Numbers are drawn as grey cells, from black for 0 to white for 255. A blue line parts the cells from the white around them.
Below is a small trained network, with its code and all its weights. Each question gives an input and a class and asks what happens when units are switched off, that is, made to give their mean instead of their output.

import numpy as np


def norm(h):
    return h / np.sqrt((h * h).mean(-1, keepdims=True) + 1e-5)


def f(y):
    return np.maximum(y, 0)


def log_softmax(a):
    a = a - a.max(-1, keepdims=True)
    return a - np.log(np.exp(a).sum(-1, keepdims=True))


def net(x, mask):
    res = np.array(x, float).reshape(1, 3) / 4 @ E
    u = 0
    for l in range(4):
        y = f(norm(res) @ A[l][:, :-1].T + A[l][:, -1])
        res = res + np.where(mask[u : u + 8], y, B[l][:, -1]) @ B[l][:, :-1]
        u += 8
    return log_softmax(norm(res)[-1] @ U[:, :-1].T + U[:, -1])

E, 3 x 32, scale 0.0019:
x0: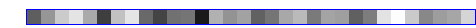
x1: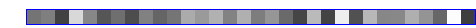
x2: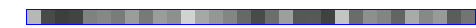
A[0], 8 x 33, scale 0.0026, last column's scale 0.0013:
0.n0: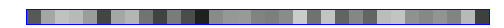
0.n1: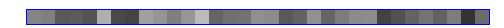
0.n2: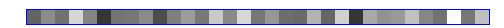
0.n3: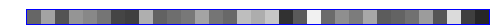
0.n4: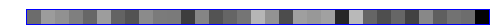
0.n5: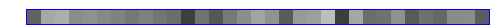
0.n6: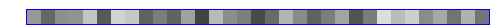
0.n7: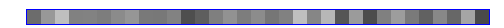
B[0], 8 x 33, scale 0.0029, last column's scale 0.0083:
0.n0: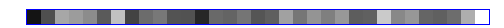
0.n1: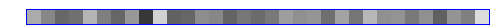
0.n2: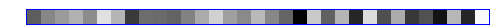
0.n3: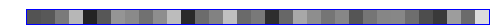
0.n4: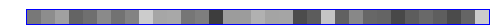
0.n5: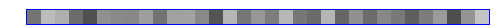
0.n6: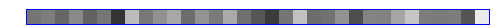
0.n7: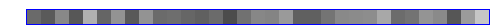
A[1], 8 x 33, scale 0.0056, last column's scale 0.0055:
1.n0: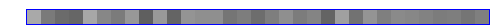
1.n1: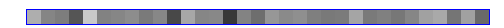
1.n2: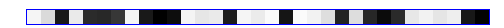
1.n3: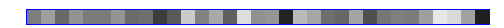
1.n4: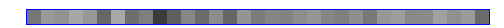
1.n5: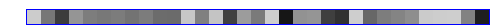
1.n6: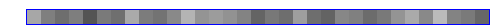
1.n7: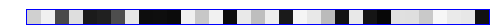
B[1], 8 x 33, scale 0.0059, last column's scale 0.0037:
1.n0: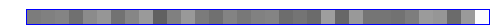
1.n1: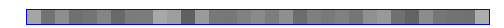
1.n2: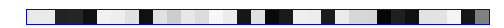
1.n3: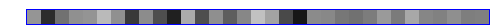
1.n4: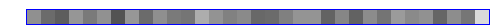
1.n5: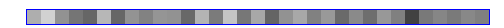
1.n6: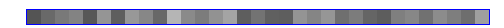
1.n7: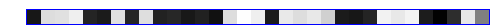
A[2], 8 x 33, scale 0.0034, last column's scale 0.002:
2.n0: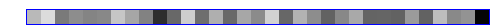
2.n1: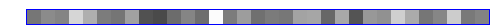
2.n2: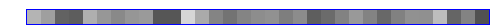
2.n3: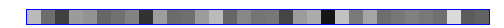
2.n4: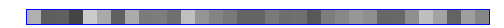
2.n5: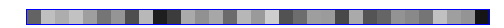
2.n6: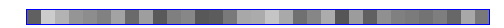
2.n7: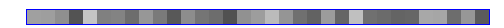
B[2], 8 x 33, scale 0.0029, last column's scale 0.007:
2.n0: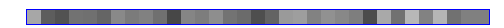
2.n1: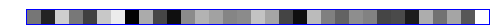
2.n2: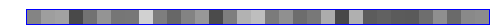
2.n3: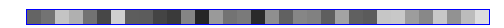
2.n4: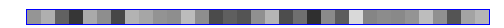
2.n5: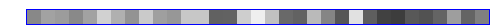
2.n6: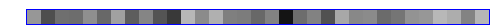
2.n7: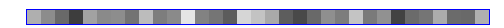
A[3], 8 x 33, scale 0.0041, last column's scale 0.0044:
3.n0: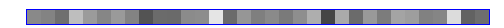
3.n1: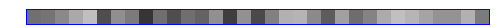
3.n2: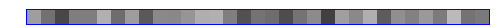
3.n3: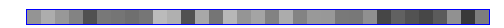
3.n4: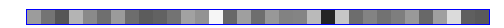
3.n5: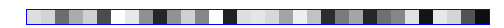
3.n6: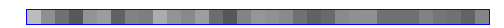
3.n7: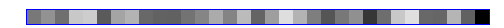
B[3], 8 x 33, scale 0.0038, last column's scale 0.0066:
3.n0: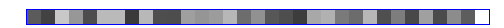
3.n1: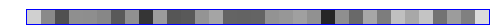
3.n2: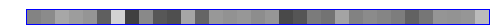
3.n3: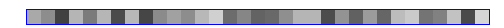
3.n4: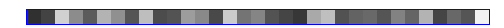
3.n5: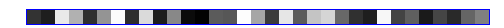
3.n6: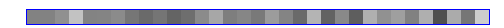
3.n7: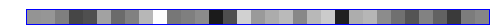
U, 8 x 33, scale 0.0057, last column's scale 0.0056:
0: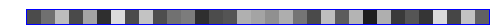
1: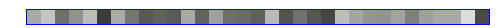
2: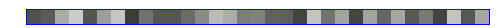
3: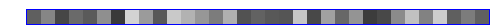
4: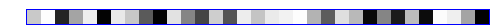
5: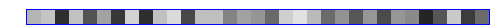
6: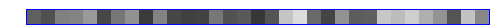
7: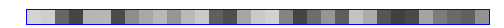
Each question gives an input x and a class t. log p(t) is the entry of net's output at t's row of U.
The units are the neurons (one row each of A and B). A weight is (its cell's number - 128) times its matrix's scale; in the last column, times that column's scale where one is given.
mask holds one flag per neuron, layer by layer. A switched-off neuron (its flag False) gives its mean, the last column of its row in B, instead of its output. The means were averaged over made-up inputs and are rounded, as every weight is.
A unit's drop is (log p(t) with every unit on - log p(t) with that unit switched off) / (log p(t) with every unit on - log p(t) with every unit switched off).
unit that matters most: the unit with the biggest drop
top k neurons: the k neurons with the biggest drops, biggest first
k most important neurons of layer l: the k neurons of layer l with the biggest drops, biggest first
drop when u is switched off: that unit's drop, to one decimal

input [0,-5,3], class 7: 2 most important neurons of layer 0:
0.n0, 0.n3
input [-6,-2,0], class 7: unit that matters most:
0.n1
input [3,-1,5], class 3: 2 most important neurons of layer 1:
1.n6, 1.n0
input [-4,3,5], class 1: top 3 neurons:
1.n0, 0.n2, 2.n4
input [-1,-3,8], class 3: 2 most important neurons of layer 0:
0.n2, 0.n0
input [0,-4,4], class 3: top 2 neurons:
0.n0, 0.n2
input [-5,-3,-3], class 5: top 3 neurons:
3.n3, 1.n0, 0.n1
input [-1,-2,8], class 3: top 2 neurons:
0.n2, 1.n6
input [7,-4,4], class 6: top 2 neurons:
0.n2, 0.n6
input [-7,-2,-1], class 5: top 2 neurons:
0.n4, 3.n3
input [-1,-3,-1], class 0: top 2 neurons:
0.n2, 2.n6
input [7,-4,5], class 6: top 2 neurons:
0.n2, 0.n6
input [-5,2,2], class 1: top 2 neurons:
0.n1, 0.n2
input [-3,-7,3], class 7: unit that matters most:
0.n3
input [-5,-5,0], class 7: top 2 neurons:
0.n3, 0.n2
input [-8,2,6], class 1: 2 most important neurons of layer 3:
3.n2, 3.n6
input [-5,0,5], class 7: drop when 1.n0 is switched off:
0.6
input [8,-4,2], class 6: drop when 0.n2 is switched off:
0.4
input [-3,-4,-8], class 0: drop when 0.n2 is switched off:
0.2
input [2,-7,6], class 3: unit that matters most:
0.n0
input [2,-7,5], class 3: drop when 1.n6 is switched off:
0.2
